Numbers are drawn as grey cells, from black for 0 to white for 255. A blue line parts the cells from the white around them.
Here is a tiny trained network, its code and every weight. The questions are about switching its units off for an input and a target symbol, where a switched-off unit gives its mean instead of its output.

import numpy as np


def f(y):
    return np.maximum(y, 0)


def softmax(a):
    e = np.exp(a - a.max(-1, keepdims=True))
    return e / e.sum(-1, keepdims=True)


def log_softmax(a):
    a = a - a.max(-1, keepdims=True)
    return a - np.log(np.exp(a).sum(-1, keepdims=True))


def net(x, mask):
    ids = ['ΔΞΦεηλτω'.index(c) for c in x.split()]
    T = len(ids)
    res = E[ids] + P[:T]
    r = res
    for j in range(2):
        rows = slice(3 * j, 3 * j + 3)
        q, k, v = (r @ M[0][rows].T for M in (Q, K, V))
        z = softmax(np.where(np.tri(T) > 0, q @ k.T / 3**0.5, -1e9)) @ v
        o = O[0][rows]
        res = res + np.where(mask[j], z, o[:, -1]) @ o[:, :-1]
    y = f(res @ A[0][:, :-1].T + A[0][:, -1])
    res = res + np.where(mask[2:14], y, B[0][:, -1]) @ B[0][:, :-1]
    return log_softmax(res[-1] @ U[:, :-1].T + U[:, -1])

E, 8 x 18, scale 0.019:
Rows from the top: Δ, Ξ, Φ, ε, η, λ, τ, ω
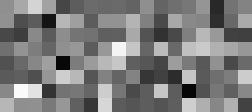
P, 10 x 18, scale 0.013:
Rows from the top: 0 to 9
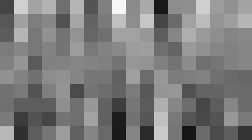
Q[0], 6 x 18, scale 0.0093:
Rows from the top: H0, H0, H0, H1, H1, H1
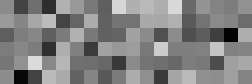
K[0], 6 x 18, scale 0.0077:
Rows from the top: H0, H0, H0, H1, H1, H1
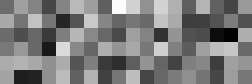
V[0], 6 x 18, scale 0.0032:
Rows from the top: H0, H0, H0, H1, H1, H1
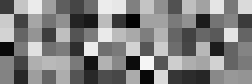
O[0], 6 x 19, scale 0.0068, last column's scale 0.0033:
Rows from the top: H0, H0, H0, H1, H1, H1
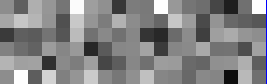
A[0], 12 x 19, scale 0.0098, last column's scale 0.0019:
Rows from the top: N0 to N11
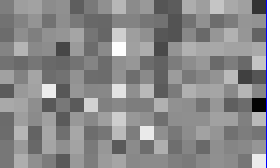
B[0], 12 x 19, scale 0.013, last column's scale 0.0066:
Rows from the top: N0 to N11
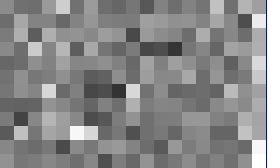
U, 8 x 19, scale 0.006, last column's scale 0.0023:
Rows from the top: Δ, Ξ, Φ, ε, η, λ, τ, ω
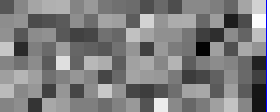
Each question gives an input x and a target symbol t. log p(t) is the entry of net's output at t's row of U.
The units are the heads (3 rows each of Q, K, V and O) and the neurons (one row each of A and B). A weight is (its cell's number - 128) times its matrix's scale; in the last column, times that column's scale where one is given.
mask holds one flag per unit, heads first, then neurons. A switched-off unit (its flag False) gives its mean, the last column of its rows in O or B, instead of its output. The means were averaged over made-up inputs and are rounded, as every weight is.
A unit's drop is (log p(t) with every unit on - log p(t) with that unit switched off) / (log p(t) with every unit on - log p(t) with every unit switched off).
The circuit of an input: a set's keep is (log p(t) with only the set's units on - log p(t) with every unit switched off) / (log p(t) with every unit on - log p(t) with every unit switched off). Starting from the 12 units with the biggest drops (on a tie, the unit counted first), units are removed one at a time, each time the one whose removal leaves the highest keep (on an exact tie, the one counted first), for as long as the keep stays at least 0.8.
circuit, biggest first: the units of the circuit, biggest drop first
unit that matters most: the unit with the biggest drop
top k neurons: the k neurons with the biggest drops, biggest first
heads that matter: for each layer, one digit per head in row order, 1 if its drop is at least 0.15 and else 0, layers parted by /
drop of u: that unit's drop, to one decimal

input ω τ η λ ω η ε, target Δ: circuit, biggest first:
(N3)
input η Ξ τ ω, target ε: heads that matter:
11
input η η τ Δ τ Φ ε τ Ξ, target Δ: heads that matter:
11
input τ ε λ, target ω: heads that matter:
00
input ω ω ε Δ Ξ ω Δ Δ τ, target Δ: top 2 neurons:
(N9, N1)
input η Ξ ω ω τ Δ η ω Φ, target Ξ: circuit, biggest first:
(H1, N3)
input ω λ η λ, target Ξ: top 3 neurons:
(N10, N3, N1)
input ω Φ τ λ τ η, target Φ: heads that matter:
00
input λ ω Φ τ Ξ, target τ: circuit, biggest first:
(H0, N3)
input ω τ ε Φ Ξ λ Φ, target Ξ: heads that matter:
00
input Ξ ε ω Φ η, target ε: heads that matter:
01
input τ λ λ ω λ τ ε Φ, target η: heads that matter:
10
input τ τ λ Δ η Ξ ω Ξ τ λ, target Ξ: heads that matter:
01
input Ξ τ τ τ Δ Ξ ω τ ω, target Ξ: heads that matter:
10
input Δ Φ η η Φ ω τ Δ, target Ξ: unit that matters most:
N5
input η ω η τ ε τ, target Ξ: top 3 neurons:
(N10, N3, N6)
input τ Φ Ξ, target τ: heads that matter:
00
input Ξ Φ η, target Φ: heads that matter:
11
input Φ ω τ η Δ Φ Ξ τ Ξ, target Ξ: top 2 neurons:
(N4, N2)
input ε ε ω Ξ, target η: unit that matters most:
N4
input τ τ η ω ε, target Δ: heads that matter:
00
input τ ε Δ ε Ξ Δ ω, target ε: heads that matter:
10
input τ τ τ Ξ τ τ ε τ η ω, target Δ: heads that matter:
11
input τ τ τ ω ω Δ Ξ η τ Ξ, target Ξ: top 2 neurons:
(N3, N4)
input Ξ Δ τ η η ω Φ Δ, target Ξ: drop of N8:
0.1
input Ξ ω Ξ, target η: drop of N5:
0.2
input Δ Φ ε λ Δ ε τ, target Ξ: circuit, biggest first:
(H1)
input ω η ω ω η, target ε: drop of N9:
0.0
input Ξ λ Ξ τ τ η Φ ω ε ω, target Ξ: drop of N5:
0.5
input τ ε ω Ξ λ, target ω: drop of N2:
0.2
